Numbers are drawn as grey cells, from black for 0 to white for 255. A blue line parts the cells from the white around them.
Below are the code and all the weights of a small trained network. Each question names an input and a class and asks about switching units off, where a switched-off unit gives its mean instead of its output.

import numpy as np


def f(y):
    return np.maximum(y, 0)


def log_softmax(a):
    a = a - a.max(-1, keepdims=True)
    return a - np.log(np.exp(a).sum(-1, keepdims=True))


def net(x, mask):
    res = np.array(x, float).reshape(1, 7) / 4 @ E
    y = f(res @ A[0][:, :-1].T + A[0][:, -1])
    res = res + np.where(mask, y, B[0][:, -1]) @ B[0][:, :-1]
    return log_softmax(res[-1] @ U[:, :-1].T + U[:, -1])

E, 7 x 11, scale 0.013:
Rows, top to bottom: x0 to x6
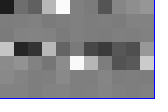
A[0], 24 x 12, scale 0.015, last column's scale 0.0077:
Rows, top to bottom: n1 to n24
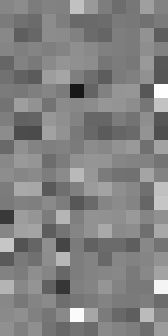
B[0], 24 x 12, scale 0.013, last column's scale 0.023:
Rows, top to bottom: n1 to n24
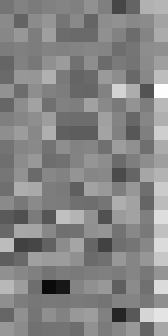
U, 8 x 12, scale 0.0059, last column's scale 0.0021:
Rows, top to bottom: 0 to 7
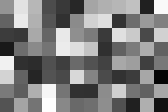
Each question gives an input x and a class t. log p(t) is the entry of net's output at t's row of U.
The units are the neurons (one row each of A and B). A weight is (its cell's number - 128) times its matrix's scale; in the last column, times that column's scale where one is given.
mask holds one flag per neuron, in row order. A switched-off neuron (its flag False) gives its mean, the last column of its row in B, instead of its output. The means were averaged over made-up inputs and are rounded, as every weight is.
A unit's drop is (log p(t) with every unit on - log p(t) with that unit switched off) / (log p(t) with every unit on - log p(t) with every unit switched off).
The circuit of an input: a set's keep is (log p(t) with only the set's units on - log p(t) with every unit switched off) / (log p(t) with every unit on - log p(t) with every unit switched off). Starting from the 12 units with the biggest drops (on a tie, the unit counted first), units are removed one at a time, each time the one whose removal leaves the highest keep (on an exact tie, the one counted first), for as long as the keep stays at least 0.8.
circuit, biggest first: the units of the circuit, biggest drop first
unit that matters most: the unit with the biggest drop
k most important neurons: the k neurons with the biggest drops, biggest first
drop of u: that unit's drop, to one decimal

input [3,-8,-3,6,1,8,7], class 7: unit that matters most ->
n7
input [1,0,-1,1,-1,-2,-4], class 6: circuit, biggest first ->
n21, n16
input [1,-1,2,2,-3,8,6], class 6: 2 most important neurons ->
n21, n16
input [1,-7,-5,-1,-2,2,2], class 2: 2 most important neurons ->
n21, n10
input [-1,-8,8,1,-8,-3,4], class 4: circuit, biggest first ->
n14, n17
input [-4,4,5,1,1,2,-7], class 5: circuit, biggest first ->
n7, n18
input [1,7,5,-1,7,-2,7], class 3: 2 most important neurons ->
n21, n10
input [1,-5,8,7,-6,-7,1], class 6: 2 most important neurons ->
n21, n10
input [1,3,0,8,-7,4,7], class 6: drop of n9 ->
0.1
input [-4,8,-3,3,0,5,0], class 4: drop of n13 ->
0.1
